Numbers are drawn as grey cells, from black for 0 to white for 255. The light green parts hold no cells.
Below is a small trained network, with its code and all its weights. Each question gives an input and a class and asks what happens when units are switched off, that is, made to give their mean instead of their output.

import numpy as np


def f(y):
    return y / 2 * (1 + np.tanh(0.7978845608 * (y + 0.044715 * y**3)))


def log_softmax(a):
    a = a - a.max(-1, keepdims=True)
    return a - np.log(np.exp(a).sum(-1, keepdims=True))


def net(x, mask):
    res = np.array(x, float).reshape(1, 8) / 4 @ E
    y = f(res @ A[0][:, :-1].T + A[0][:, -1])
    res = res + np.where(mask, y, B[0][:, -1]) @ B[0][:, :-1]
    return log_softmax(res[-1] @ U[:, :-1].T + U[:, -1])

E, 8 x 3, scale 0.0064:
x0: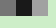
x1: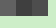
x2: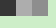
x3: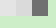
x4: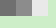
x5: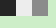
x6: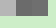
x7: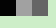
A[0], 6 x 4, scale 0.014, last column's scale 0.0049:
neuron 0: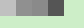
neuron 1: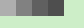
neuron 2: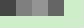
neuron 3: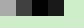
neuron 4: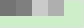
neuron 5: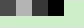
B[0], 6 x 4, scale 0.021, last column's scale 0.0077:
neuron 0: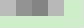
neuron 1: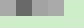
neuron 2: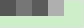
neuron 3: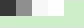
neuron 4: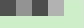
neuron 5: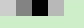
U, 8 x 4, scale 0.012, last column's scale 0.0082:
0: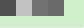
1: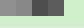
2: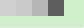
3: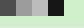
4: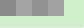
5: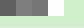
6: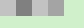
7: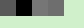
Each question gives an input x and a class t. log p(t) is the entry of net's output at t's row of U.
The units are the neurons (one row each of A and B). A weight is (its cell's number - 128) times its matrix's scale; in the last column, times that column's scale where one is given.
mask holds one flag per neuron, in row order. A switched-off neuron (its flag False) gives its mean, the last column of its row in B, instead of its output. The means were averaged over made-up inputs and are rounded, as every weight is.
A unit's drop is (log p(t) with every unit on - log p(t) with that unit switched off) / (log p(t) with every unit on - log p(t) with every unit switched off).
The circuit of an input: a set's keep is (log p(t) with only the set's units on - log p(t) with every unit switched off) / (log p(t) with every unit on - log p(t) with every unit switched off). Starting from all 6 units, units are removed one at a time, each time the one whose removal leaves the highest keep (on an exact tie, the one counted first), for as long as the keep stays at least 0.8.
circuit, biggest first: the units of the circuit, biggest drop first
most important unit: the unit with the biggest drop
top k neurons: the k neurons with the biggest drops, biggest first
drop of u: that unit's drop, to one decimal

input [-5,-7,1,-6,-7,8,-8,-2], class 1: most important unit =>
neuron 5
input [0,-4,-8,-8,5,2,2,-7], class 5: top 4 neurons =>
(neuron 4; neuron 3; neuron 1; neuron 5)
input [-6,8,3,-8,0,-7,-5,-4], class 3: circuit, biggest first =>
(neuron 3; neuron 5)
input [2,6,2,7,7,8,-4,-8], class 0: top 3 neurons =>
(neuron 4; neuron 1; neuron 3)
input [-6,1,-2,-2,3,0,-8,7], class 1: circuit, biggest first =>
(neuron 5; neuron 3)
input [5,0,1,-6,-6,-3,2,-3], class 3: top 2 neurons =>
(neuron 3; neuron 5)
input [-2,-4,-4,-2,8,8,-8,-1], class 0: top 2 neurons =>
(neuron 4; neuron 3)
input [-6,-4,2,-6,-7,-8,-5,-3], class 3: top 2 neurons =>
(neuron 3; neuron 5)
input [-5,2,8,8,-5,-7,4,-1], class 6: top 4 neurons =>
(neuron 1; neuron 3; neuron 5; neuron 4)
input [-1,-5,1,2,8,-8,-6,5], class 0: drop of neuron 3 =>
0.2
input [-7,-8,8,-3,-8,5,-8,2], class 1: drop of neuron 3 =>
0.0
